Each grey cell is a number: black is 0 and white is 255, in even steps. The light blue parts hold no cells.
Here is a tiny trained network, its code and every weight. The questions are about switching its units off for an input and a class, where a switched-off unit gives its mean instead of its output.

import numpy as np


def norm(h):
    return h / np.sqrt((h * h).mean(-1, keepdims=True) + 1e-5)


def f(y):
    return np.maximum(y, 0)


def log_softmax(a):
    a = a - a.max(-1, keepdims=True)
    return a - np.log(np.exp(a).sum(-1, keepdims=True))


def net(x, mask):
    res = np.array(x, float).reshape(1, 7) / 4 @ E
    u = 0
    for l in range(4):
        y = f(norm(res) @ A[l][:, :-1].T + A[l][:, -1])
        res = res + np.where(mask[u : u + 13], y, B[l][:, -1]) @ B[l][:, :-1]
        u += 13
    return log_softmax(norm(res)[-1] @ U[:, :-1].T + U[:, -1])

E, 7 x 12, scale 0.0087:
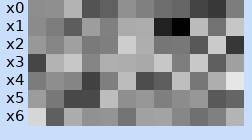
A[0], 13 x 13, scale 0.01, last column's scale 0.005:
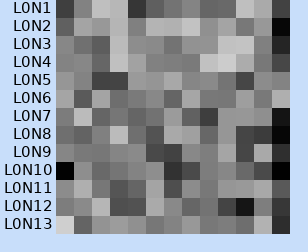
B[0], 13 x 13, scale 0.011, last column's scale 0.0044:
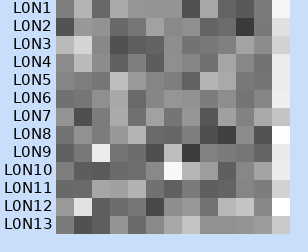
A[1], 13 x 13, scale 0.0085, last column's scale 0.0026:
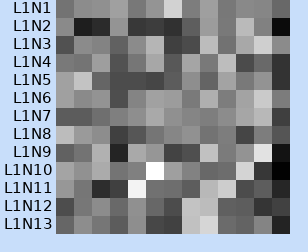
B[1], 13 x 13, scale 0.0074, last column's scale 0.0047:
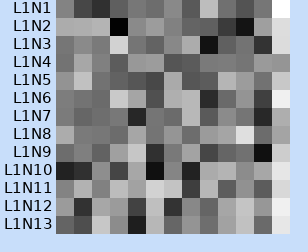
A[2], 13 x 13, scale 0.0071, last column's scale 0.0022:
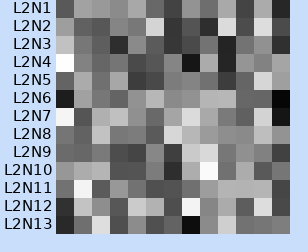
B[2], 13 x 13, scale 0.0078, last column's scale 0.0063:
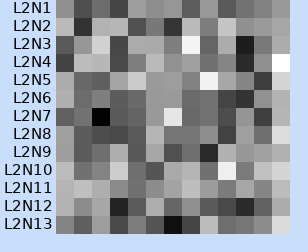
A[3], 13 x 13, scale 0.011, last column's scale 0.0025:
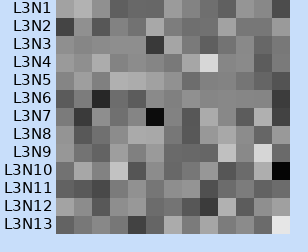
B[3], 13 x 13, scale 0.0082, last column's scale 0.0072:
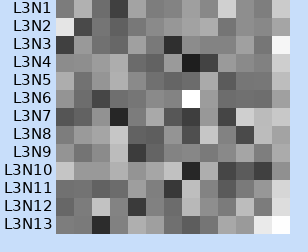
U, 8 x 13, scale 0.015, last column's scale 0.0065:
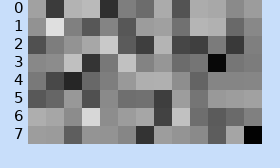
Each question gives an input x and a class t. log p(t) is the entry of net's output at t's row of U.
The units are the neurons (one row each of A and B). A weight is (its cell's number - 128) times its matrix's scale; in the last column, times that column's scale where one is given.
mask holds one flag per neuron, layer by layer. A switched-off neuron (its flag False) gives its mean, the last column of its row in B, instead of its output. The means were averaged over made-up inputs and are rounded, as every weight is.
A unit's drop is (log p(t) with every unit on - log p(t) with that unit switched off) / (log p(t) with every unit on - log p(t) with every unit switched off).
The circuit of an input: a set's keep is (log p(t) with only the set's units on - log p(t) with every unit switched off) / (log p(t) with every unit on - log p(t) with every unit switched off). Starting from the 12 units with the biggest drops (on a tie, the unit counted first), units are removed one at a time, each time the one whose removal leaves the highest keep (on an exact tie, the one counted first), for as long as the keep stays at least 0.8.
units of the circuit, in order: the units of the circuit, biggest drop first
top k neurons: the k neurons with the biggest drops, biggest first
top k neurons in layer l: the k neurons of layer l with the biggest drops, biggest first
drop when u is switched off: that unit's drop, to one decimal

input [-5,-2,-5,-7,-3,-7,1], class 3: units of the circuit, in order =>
(L1N2)
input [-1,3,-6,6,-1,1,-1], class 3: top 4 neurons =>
(L0N2; L2N12; L1N10; L2N6)
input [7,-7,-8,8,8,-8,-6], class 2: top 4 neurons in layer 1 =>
(L1N9; L1N3; L1N6; L1N2)
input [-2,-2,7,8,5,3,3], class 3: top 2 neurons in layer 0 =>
(L0N2; L0N9)
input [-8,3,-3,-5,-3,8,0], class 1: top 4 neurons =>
(L0N3; L0N4; L1N5; L0N1)
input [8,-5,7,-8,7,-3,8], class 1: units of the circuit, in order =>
(L0N12; L3N1)
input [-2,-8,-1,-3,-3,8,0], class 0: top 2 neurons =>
(L1N12; L1N13)
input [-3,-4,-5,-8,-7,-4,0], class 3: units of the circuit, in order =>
(L1N2; L2N4)
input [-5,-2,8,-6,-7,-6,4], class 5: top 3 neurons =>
(L1N10; L1N3; L1N6)
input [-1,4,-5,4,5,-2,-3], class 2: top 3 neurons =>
(L1N9; L1N3; L1N10)
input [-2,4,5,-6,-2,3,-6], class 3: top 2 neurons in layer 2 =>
(L2N3; L2N4)
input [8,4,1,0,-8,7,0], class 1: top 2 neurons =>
(L0N12; L0N11)
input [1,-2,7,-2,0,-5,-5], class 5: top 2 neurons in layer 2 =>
(L2N13; L2N7)
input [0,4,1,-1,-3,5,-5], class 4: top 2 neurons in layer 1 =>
(L1N12; L1N7)
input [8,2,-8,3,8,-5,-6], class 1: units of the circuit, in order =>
(L0N12)
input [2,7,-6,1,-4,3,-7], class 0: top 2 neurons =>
(L0N7; L2N2)
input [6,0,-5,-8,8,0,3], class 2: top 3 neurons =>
(L1N9; L1N3; L1N6)
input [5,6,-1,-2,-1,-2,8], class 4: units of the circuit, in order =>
(L0N13; L2N7)
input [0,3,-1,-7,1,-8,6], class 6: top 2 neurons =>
(L0N1; L2N5)
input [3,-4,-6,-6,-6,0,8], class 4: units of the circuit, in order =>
(L2N7)
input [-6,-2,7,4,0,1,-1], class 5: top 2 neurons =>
(L1N10; L0N12)
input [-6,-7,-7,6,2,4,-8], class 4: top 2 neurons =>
(L0N10; L2N8)
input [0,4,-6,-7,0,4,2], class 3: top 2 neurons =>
(L1N2; L2N4)
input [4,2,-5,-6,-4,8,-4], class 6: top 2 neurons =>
(L1N11; L0N5)
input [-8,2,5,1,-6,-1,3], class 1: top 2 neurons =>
(L0N3; L0N4)
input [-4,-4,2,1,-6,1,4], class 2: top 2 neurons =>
(L0N8; L0N12)
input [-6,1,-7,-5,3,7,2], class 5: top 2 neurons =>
(L0N9; L0N12)
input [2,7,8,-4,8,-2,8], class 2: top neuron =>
(L1N6)
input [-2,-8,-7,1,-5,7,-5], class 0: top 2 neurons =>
(L1N12; L1N13)
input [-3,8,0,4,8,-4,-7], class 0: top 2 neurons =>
(L0N7; L2N2)
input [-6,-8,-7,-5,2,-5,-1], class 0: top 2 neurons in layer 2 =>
(L2N10; L2N9)
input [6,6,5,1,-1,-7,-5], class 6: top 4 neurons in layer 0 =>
(L0N1; L0N4; L0N3; L0N7)
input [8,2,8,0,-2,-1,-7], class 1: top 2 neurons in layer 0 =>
(L0N12; L0N9)
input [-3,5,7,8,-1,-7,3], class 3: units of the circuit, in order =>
(L0N2)
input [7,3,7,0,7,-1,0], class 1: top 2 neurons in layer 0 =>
(L0N12; L0N9)
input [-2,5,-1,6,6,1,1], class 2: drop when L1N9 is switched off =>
0.4
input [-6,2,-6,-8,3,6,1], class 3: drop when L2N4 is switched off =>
0.1
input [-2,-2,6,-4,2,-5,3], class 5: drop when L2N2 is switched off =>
0.0
